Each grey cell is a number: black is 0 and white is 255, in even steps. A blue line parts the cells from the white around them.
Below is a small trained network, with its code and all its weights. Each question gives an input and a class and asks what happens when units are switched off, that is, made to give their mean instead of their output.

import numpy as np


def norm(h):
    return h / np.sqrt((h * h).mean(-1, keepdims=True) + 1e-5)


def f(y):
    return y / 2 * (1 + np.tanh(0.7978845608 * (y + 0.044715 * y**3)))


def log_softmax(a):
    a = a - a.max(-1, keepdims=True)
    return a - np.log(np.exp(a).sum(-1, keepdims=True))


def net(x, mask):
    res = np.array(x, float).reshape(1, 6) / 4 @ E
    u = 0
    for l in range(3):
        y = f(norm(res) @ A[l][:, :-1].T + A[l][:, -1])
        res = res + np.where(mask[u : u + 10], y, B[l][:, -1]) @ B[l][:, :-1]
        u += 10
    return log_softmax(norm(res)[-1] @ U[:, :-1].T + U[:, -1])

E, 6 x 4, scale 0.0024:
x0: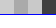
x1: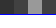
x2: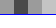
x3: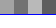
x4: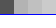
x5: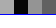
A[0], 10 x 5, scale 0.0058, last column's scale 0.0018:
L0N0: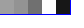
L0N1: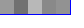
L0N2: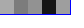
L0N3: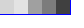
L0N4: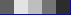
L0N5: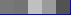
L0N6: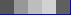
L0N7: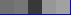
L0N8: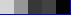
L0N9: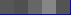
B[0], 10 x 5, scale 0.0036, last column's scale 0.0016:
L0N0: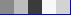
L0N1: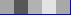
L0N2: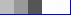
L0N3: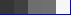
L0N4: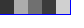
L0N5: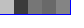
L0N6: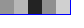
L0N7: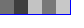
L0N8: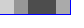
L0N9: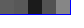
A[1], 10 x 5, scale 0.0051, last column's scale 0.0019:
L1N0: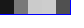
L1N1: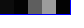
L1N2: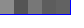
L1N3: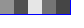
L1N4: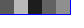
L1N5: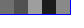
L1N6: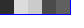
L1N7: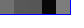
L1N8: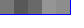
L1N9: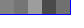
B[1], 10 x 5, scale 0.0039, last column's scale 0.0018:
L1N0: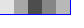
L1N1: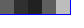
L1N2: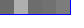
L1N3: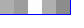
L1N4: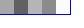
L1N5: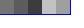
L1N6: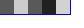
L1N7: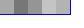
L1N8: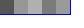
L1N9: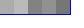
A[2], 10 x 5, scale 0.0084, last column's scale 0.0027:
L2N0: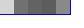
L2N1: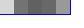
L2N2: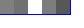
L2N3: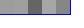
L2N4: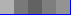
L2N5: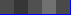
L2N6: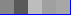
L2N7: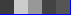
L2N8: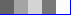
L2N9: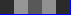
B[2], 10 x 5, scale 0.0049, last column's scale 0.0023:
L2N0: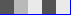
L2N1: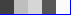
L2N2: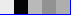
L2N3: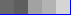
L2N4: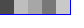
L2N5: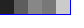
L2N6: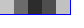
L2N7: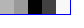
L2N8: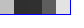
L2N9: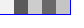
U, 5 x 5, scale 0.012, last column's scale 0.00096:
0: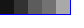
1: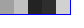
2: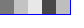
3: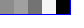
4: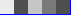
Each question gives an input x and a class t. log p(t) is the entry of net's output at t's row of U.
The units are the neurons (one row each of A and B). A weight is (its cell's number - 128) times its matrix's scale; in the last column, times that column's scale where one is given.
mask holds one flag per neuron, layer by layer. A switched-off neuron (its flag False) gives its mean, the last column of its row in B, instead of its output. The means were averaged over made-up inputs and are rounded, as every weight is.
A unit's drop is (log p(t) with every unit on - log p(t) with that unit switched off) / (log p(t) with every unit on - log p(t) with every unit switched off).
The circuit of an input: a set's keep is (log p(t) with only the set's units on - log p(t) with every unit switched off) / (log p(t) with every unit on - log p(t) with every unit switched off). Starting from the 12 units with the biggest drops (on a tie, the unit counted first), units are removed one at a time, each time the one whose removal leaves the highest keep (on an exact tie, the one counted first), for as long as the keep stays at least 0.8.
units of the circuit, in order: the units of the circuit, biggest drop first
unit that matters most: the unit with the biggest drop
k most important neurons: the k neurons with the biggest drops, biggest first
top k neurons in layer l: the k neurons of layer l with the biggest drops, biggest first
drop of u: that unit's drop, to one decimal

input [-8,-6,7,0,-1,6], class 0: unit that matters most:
L0N2
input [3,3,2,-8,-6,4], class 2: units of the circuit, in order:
L2N0, L2N1
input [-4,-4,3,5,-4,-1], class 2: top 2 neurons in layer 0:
L0N8, L0N3
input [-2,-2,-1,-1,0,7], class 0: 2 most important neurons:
L0N9, L1N1
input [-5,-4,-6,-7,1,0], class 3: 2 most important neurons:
L0N3, L0N0
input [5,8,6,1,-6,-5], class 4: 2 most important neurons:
L0N6, L2N2
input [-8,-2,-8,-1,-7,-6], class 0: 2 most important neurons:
L2N5, L0N7
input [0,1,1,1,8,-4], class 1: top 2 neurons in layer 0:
L0N4, L0N2
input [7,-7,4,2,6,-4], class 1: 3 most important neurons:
L0N4, L0N2, L2N8
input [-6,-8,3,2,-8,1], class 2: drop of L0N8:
0.1
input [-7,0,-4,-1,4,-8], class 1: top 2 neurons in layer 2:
L2N7, L2N9
